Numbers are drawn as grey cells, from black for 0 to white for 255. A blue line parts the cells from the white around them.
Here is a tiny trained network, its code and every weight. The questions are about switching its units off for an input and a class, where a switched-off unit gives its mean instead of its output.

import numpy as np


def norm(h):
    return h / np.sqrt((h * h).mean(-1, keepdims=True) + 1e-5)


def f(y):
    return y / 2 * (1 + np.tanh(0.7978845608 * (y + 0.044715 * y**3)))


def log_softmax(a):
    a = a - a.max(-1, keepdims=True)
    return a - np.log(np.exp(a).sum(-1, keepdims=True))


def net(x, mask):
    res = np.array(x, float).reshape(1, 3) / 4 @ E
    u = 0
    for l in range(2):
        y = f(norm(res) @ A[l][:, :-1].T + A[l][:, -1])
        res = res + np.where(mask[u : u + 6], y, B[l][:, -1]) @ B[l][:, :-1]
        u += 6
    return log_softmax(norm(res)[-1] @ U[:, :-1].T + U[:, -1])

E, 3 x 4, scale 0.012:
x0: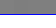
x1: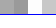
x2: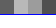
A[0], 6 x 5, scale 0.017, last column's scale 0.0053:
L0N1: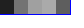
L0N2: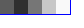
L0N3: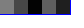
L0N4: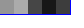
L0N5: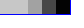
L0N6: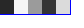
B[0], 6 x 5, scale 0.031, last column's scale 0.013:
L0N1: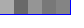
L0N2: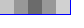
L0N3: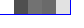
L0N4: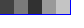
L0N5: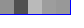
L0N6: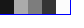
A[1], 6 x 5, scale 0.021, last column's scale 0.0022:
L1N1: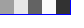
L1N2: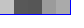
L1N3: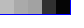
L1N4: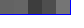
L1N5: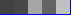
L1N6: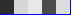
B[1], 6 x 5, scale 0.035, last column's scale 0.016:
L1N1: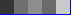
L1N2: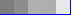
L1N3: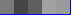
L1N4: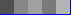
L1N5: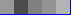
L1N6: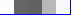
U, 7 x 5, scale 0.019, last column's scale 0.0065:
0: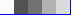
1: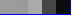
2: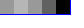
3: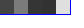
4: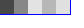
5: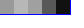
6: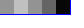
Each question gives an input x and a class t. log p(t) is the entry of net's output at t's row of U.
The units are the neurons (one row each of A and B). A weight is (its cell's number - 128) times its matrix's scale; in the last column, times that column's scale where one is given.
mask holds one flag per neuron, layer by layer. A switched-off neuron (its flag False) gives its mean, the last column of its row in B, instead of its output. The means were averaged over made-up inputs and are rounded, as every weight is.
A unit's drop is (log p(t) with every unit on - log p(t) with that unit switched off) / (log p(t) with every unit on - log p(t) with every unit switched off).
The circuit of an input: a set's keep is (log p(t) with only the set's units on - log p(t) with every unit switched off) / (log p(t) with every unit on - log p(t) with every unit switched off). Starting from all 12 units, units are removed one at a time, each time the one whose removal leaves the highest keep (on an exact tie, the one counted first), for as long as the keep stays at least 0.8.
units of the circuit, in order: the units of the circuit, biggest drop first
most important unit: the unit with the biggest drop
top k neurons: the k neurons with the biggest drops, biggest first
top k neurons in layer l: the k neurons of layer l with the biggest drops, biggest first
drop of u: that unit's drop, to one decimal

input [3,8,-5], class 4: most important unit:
L0N6
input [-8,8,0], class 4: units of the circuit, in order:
[L0N6; L1N6; L0N3]
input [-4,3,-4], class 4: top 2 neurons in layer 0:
[L0N6; L0N3]
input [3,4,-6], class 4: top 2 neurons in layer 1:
[L1N6; L1N1]
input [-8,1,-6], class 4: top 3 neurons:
[L0N3; L1N6; L1N1]
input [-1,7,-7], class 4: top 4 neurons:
[L0N6; L0N3; L1N6; L1N1]
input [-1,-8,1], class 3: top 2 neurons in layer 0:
[L0N4; L0N2]
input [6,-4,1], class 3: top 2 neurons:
[L1N6; L0N4]
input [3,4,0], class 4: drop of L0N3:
0.5
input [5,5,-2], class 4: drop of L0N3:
0.4
